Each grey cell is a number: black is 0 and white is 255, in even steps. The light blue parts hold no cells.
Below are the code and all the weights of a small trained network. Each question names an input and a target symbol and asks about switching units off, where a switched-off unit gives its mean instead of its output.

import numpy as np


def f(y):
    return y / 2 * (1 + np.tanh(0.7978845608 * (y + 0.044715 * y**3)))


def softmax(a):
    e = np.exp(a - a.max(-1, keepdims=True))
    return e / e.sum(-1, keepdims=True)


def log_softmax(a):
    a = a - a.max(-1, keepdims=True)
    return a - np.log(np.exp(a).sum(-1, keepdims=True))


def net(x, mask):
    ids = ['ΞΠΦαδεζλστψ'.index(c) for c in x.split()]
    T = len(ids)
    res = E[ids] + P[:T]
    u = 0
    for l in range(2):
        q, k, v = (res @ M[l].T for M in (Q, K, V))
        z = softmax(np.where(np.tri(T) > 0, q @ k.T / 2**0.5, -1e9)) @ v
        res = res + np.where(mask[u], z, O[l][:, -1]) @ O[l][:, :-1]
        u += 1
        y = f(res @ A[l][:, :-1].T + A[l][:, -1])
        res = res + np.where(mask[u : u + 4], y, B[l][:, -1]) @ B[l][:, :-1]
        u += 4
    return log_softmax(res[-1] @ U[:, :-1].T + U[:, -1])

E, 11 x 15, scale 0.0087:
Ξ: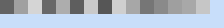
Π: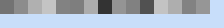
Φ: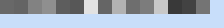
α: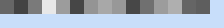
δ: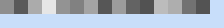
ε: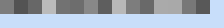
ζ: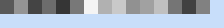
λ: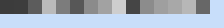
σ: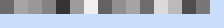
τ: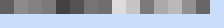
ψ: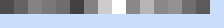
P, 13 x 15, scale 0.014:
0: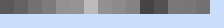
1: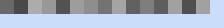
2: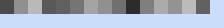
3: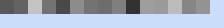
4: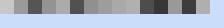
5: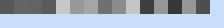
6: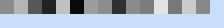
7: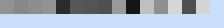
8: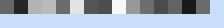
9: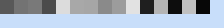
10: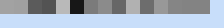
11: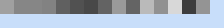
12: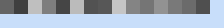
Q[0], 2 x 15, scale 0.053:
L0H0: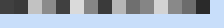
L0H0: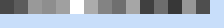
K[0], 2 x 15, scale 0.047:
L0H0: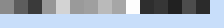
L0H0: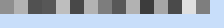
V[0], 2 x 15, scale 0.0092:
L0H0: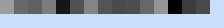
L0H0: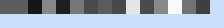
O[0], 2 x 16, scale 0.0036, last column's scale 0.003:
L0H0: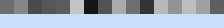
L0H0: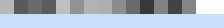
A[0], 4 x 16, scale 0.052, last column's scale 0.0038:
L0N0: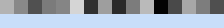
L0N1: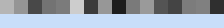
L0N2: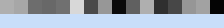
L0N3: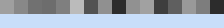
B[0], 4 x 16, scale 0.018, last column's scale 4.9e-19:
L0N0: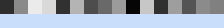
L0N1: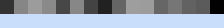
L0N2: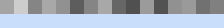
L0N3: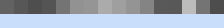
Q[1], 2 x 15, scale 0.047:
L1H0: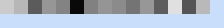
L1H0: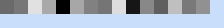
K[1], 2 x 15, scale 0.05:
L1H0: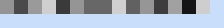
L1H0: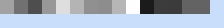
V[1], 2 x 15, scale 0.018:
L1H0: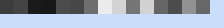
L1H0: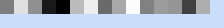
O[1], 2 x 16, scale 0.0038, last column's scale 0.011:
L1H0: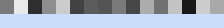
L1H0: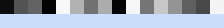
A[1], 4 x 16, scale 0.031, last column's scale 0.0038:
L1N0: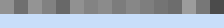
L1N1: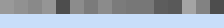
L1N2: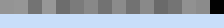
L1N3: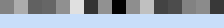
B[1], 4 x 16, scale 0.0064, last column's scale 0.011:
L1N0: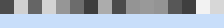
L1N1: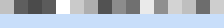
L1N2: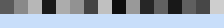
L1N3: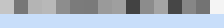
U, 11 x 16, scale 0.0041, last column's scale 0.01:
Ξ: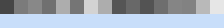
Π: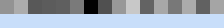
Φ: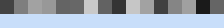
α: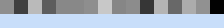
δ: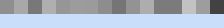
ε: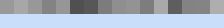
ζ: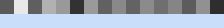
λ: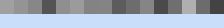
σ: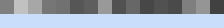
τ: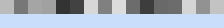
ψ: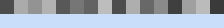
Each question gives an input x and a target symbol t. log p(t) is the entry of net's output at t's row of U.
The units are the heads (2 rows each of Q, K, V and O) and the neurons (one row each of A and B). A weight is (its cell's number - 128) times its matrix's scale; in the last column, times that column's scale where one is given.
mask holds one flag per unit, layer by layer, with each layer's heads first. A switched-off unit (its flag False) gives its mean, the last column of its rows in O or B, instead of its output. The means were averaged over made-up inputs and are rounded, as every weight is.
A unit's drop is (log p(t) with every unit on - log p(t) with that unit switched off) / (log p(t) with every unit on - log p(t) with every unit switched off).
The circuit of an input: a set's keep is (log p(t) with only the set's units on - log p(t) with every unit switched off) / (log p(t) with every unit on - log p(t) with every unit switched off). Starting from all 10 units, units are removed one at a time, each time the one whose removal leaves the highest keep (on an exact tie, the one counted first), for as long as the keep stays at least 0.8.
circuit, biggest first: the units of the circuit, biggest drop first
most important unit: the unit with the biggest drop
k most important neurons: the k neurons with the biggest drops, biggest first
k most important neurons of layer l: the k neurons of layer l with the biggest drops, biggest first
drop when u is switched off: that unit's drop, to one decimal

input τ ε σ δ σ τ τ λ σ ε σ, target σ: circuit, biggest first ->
(L1H0; L1N2)
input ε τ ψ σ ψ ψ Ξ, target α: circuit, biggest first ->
(L1H0; L1N3)
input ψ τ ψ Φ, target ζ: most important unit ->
L1H0
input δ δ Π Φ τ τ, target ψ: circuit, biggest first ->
(L1H0; L1N0)
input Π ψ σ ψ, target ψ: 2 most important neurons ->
(L1N0; L1N1)
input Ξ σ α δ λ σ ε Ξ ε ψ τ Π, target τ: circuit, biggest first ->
(L1H0; L1N0)
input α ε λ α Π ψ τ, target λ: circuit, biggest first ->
(L1H0; L1N1; L1N2)
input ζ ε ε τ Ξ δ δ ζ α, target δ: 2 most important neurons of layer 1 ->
(L1N1; L1N0)
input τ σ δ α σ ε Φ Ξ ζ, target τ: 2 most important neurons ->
(L1N0; L1N2)
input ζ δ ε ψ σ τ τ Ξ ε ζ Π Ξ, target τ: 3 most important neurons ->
(L1N0; L1N2; L1N1)
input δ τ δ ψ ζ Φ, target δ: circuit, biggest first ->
(L1H0; L1N1; L1N0)
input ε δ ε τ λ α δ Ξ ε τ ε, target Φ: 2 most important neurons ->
(L1N0; L1N3)
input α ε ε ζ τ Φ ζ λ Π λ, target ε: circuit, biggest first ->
(L1H0; L1N3)
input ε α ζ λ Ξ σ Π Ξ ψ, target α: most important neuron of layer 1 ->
(L1N3)
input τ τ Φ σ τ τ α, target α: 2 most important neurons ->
(L1N3; L1N0)
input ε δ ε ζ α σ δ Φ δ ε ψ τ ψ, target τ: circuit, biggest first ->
(L1H0; L1N2)
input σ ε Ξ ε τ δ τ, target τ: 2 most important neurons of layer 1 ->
(L1N0; L1N2)
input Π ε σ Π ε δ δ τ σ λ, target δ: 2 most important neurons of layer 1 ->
(L1N1; L1N0)
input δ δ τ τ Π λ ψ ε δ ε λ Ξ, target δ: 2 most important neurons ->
(L1N1; L1N0)
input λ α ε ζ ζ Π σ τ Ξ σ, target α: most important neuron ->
(L1N3)
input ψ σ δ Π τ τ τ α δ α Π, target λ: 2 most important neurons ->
(L1N1; L1N2)
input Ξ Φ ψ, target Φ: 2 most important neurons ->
(L1N0; L1N3)
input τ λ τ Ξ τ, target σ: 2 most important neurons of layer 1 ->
(L1N2; L1N1)
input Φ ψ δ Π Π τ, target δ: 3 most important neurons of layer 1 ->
(L1N1; L1N0; L1N2)
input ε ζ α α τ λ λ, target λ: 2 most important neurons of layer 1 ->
(L1N1; L1N2)
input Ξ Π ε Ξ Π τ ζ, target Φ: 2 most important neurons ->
(L1N0; L1N3)
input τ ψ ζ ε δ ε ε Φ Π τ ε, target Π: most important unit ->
L0H0
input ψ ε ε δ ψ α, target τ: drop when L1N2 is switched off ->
0.2
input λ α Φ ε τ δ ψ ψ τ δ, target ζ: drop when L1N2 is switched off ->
0.1
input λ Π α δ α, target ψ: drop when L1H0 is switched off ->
1.1
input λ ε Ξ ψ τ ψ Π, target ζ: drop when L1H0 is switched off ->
0.9
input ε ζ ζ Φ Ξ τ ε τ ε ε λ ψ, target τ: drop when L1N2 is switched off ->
0.2
